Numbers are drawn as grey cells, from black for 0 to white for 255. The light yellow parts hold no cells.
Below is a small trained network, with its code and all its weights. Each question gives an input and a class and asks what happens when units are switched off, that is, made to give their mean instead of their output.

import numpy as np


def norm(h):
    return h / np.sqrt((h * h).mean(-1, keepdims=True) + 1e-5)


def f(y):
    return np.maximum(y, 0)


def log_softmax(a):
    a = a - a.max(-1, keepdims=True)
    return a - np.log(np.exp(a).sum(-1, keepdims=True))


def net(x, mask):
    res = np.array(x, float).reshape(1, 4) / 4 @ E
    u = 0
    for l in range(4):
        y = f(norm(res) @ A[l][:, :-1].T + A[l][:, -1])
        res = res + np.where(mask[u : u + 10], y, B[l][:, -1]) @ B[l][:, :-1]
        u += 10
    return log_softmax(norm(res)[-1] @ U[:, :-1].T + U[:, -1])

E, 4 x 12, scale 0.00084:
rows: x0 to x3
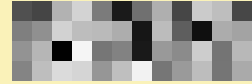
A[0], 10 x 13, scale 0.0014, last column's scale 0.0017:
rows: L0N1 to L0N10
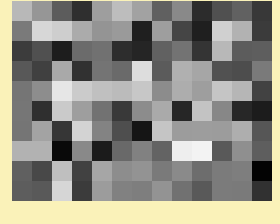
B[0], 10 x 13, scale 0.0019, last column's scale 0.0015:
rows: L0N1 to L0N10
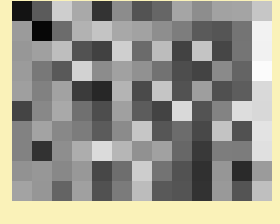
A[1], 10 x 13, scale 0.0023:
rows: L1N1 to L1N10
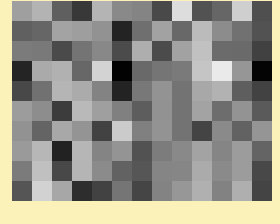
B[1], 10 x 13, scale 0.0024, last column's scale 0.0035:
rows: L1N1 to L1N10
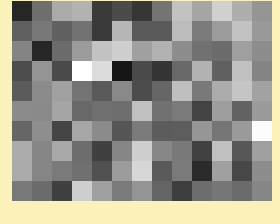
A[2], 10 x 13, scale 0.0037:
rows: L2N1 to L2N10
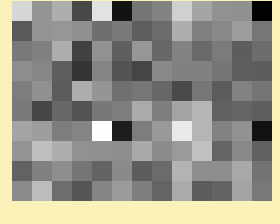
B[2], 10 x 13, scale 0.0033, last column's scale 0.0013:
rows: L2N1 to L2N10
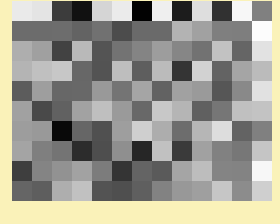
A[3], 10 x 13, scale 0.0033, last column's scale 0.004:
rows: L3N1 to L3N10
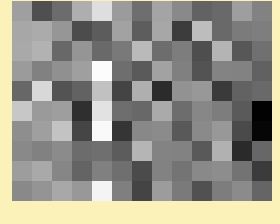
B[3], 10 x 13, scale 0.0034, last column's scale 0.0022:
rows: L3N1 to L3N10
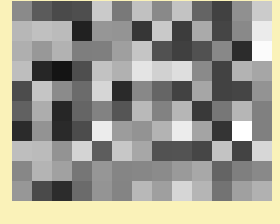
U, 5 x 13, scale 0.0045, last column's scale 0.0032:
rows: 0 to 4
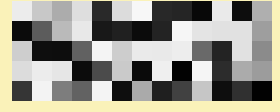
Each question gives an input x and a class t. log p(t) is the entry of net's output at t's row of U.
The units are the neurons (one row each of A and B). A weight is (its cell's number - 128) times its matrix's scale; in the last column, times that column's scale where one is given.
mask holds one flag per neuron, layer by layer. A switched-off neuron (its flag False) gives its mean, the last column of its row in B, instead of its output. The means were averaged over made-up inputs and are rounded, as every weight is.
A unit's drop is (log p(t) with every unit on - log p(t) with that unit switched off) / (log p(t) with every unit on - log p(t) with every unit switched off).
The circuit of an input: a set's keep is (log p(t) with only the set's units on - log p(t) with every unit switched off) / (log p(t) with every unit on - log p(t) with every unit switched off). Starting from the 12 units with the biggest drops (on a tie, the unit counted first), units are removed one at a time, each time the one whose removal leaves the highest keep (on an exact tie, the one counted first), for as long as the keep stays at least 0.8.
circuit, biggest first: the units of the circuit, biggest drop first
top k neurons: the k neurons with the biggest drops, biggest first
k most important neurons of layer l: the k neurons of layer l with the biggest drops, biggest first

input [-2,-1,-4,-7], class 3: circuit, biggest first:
L2N4
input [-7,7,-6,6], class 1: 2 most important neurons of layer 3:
L3N3; L3N8
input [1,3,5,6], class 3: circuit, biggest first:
L0N5; L2N8
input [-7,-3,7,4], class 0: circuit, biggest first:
L1N8; L3N3
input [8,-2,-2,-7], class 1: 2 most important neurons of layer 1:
L1N5; L1N2
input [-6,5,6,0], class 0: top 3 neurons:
L1N8; L0N6; L1N6
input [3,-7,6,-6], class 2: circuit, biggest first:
L2N6; L1N3
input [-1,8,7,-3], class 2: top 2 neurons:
L0N2; L3N4
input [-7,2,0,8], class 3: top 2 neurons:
L2N8; L0N5
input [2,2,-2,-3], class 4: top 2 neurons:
L1N7; L2N5
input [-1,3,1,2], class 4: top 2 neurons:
L2N5; L1N7
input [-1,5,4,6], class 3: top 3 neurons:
L0N5; L2N8; L0N8
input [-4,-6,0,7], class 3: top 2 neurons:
L2N8; L0N2
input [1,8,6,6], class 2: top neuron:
L0N2
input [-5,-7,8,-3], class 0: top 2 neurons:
L1N8; L1N6
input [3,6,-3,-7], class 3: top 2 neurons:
L0N3; L2N4
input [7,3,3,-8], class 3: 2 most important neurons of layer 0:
L0N3; L0N1
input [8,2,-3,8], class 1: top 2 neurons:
L1N5; L0N3
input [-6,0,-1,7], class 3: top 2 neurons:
L2N8; L0N5
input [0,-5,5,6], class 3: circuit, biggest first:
L2N8
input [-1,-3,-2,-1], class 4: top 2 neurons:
L0N4; L3N5
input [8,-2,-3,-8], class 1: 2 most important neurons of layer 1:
L1N5; L1N2
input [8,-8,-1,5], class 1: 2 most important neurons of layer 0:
L0N6; L0N2
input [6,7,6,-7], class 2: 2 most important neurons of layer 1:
L1N1; L1N7
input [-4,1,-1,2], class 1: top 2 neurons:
L0N3; L1N1
